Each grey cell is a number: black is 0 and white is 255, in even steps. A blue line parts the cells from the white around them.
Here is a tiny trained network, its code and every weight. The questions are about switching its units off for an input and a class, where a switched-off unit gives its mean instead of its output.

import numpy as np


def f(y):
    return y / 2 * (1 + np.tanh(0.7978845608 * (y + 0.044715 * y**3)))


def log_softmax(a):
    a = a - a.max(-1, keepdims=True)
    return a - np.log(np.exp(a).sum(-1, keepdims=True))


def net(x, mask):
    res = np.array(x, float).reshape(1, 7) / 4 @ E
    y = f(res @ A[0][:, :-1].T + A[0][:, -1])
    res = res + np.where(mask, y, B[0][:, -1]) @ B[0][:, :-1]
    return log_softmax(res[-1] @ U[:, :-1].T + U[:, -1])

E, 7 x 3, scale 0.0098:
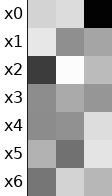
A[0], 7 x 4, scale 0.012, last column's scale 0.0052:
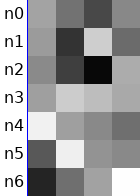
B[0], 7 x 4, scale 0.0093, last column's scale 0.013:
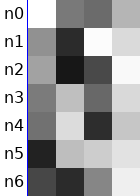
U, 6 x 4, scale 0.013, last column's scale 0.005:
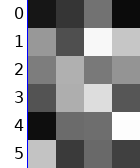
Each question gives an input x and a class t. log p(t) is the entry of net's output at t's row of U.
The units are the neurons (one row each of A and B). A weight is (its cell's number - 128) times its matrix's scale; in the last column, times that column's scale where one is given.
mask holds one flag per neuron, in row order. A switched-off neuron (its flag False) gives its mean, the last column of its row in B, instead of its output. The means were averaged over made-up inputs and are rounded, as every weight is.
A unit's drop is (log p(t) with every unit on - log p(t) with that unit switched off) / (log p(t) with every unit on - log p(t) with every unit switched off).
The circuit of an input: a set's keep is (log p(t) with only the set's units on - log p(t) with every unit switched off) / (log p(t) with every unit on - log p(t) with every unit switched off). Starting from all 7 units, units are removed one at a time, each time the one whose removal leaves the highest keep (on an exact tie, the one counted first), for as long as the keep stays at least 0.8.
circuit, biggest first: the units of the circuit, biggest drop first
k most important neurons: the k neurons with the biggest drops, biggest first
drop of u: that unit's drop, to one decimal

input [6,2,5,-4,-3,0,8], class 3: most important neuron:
n5
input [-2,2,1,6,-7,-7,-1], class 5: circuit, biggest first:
n5, n2
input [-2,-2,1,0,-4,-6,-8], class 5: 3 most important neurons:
n2, n5, n0
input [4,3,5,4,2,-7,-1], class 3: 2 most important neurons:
n5, n2
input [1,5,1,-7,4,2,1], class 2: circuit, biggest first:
n4, n6
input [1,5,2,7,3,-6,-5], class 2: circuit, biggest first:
n6, n1
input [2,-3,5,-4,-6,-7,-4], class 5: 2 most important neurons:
n2, n0
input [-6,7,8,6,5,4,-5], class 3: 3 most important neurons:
n3, n2, n5
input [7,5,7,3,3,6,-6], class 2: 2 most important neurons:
n4, n1
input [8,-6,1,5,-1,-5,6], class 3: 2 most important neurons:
n5, n6
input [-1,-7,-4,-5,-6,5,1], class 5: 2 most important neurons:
n5, n2
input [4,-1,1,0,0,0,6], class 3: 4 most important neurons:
n5, n2, n0, n6
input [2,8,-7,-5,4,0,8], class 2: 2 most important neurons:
n4, n2
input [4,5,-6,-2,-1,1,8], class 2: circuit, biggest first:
n4
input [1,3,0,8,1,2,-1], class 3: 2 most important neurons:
n2, n0
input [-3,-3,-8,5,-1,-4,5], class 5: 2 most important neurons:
n5, n2
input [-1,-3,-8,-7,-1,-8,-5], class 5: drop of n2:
0.0
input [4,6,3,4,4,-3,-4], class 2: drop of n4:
0.1
